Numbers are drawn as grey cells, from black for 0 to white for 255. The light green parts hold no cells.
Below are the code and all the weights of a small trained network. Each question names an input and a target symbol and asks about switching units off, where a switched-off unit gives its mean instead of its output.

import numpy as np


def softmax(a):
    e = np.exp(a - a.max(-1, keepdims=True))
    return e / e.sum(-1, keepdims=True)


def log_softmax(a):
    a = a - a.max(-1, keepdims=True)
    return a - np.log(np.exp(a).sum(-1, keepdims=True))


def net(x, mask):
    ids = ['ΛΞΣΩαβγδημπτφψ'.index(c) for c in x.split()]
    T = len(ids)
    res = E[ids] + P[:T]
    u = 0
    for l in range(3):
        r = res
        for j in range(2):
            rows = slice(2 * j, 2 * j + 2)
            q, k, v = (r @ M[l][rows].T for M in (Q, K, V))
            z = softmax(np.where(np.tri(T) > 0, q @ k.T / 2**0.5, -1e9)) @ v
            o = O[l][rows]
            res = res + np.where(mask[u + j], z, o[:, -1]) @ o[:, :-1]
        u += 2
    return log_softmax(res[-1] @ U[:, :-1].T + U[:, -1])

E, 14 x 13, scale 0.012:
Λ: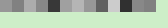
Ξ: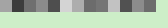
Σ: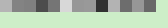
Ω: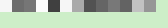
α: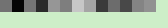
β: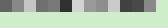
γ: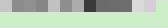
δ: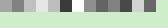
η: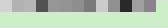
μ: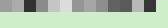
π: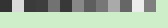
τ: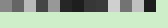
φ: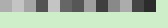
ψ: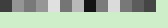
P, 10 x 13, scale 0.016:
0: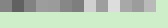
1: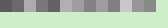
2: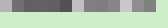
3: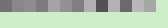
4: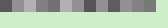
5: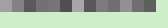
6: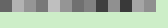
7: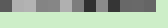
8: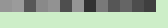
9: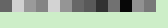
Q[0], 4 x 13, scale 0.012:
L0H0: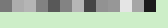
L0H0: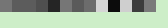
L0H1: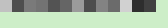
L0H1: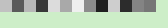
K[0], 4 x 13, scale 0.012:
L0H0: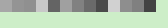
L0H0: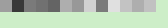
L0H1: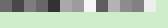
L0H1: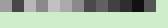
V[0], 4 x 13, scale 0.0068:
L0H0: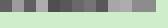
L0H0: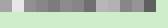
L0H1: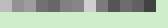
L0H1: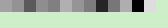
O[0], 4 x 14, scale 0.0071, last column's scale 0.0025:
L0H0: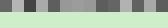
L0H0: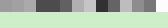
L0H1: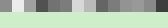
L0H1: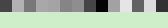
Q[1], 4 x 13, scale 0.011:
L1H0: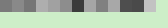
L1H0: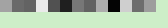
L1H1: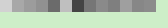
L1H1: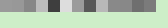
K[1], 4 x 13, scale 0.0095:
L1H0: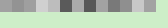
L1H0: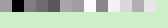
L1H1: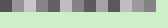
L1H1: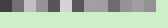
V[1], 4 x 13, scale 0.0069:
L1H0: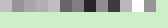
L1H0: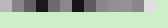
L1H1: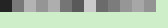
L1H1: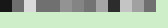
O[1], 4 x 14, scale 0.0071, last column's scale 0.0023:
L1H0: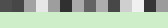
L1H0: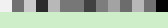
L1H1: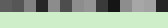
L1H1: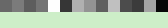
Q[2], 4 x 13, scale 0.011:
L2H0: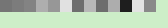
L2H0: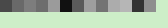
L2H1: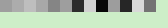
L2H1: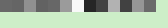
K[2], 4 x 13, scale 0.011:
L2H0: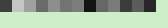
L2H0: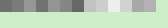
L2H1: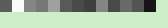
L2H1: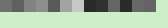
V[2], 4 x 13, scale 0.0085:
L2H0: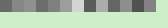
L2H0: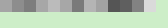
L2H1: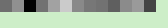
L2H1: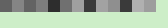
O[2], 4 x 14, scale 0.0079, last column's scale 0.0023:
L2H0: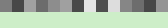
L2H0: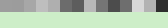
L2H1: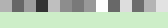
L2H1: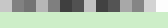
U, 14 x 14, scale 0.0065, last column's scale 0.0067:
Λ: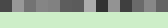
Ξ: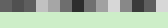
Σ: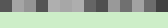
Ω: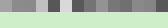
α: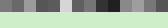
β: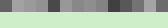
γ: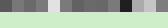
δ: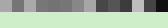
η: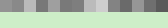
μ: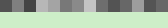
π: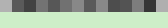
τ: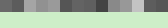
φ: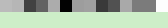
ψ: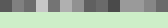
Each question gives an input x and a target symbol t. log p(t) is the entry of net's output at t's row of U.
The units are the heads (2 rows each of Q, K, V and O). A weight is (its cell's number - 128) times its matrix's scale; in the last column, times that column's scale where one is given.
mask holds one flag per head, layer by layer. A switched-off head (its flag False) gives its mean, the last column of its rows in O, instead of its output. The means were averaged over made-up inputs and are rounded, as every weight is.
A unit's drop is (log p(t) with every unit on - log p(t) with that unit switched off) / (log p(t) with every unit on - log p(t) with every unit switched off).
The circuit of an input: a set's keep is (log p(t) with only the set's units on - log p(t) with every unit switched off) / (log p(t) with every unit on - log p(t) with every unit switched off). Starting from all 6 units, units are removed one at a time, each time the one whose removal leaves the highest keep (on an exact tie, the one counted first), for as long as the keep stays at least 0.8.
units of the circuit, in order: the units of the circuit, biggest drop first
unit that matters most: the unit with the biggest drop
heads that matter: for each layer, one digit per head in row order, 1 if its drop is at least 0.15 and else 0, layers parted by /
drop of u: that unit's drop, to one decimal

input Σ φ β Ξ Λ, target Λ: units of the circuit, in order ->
[L2H1 L1H1 L2H0]
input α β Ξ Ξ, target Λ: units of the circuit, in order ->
[L2H1 L1H0]
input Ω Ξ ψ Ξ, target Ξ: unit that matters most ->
L2H0
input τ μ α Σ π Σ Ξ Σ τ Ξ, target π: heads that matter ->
01 / 00 / 10
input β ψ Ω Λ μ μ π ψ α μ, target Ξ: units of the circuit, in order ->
[L2H0 L0H1]
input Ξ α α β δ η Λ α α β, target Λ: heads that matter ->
00 / 10 / 01
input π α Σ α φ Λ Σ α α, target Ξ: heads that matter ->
10 / 01 / 10
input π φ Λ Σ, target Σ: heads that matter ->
00 / 00 / 01
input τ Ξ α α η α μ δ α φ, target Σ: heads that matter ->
01 / 00 / 01
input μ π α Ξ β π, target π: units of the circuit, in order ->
[L0H1 L1H1]
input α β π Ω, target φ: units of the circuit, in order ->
[L2H1 L1H1]
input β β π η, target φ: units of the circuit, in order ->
[L2H1 L0H0]
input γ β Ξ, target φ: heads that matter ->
00 / 01 / 01
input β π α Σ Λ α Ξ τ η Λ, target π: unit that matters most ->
L2H0
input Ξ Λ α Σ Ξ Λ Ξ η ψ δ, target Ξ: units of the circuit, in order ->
[L2H0 L1H1]
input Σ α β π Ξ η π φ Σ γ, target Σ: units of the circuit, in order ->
[L2H1 L0H1]
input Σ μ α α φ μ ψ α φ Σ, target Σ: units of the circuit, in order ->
[L2H1 L0H1]
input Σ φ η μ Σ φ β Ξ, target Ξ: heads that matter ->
00 / 01 / 10
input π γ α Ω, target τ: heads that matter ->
00 / 10 / 00
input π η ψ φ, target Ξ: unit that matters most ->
L1H1
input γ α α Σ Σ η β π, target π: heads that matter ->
01 / 00 / 10
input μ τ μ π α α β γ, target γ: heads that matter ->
00 / 01 / 00
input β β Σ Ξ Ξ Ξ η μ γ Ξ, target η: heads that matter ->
00 / 00 / 01
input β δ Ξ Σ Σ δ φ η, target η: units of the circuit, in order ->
[L0H1 L2H0]
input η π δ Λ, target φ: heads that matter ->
01 / 00 / 01
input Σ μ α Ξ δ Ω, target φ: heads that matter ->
00 / 01 / 00
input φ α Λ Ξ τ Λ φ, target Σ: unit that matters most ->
L2H1
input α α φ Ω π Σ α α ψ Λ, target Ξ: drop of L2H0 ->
0.6
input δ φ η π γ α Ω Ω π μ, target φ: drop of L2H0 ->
0.0
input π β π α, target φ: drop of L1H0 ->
0.1
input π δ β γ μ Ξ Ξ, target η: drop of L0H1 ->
0.1
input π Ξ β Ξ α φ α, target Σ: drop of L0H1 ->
0.4
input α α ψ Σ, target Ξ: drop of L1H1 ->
0.1
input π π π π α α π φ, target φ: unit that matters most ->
L1H1
